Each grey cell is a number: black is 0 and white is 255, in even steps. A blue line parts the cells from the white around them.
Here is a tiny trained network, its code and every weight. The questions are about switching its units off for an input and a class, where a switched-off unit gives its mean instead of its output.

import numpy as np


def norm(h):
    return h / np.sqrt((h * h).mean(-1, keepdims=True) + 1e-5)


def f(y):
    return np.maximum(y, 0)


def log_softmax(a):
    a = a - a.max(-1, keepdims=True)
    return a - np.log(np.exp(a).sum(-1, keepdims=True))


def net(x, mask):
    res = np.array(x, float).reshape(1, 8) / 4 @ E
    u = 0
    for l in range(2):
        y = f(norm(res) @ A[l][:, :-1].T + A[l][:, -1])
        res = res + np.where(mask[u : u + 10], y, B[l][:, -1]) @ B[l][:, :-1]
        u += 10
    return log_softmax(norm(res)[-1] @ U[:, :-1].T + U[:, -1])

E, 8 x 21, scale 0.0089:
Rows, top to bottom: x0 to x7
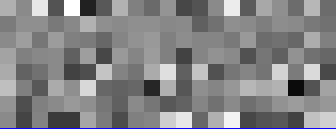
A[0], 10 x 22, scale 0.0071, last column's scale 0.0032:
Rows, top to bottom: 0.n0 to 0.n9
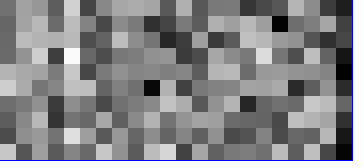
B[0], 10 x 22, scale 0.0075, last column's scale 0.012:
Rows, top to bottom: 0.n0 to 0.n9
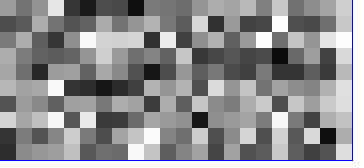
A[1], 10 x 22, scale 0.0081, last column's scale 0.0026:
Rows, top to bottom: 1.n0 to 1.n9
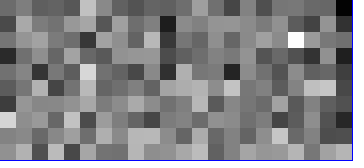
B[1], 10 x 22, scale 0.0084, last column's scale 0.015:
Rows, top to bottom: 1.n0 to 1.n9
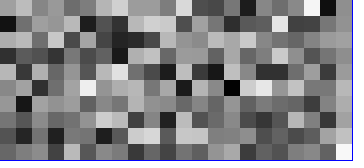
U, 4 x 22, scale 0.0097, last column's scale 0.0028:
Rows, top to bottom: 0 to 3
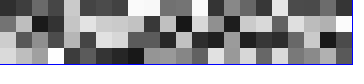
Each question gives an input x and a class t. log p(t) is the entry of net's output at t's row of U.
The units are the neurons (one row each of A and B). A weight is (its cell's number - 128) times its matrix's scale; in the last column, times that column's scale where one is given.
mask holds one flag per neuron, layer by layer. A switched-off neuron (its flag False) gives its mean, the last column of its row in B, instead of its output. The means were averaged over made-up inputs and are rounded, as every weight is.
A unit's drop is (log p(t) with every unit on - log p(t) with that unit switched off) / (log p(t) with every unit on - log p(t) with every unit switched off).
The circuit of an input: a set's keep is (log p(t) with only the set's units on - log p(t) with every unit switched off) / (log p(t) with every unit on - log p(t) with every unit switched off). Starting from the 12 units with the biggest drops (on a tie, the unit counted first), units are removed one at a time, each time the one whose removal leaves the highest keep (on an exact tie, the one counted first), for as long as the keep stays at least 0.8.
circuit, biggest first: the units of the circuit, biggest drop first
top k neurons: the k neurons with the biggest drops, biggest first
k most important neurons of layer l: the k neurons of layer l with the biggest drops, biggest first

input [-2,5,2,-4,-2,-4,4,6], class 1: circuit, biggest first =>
(1.n5)
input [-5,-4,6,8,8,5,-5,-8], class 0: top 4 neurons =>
(0.n9; 1.n8; 0.n6; 1.n5)
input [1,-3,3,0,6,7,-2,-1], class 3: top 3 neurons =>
(0.n5; 0.n1; 0.n8)
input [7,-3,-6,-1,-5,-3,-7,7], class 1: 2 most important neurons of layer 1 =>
(1.n5; 1.n9)
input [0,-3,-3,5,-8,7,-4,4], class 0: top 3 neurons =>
(0.n1; 0.n8; 0.n0)
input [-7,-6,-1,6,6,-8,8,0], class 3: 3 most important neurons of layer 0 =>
(0.n3; 0.n4; 0.n7)
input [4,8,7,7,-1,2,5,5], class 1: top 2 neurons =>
(0.n6; 1.n5)
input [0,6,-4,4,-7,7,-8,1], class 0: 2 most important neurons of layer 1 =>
(1.n1; 1.n3)
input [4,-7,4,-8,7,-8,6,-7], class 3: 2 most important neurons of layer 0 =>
(0.n0; 0.n1)
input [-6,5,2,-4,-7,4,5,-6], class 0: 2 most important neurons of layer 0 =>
(0.n3; 0.n8)
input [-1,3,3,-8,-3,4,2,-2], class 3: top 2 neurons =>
(0.n5; 0.n9)
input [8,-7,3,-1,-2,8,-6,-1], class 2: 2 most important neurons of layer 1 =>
(1.n7; 1.n2)
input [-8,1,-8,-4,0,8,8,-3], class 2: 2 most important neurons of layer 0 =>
(0.n0; 0.n7)
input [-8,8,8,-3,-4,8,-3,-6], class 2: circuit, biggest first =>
(1.n4)
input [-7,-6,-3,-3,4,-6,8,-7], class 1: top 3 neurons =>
(0.n2; 0.n3; 0.n4)
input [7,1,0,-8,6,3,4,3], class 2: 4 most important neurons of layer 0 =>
(0.n3; 0.n4; 0.n1; 0.n8)
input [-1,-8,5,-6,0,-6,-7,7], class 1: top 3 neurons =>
(0.n6; 1.n5; 0.n5)
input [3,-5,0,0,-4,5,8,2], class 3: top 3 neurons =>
(0.n5; 0.n9; 1.n8)
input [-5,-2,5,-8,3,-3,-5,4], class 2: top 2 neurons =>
(0.n2; 0.n5)
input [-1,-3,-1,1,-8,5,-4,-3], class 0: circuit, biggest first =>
(0.n1)
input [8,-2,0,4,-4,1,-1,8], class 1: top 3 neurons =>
(0.n6; 1.n5; 1.n9)
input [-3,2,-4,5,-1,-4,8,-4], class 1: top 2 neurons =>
(0.n2; 0.n5)
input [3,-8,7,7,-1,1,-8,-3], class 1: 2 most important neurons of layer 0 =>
(0.n2; 0.n9)
